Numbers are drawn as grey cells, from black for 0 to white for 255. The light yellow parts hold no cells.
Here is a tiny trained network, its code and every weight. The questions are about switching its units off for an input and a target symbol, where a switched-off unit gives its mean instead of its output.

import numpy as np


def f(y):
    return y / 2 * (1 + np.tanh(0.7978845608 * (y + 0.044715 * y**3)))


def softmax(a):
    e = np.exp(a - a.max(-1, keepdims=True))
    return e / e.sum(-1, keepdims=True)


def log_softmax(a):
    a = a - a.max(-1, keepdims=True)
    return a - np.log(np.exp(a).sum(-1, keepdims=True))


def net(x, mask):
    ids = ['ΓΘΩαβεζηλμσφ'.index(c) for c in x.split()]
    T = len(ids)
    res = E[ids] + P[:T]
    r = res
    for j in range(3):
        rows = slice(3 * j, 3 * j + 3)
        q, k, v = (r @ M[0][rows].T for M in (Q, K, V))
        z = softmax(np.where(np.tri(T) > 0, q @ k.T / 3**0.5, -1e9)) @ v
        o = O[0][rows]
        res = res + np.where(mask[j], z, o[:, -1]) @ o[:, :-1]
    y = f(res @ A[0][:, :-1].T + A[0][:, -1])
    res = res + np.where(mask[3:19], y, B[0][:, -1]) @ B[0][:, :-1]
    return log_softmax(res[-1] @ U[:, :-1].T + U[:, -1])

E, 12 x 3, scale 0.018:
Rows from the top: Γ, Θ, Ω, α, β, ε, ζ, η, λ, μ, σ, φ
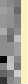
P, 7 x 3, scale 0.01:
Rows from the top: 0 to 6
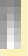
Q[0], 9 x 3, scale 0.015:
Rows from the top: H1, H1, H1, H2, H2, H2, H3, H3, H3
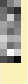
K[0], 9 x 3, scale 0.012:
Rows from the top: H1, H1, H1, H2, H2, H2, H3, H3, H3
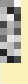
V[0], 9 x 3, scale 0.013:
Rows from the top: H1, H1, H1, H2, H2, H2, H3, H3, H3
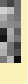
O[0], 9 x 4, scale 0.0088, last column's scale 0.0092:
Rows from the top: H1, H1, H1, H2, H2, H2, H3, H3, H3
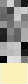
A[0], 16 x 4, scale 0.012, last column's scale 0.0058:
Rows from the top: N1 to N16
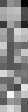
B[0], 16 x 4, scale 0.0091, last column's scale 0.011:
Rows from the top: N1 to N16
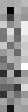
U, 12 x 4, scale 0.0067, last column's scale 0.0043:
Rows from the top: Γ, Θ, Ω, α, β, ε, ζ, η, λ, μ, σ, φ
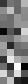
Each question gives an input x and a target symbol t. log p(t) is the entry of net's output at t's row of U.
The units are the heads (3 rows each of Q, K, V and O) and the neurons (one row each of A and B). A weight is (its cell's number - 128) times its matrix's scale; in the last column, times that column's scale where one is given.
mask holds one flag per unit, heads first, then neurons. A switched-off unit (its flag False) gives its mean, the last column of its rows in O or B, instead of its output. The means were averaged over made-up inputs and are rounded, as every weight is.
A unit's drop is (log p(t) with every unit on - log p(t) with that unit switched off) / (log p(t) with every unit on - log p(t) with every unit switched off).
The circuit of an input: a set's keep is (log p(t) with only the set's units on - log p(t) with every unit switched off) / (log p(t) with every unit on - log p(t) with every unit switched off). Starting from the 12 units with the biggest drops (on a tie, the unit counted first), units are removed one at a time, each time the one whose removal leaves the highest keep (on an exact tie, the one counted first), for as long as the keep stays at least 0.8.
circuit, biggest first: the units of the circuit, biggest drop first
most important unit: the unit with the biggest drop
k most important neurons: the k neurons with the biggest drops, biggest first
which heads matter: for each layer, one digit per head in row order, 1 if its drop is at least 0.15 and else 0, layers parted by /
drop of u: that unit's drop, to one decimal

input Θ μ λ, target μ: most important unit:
N5
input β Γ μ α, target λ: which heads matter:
101
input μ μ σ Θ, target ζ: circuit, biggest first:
H3, N5
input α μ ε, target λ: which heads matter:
001
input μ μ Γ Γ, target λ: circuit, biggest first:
H3, N14
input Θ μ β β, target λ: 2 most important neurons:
N5, N6
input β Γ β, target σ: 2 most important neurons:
N2, N16
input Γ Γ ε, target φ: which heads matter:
011
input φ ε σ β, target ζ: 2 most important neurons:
N7, N5
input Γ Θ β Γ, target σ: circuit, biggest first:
H2, H3
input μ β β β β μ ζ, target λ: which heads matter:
100
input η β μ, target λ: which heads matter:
101
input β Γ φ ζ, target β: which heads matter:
001
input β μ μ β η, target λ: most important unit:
H1
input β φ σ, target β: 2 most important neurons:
N4, N13
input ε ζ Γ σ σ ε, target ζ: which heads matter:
001
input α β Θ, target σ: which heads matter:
111
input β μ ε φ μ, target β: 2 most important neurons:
N4, N7
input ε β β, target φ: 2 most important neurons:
N11, N5
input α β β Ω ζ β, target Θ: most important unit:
H2
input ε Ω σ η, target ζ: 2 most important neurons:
N7, N13
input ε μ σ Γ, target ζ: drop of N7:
0.2
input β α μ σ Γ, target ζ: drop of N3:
0.0
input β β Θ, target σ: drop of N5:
0.1
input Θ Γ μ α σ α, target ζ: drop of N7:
0.1
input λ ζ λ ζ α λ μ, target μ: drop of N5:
0.2
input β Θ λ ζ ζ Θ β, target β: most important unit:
H1
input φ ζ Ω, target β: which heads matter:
000
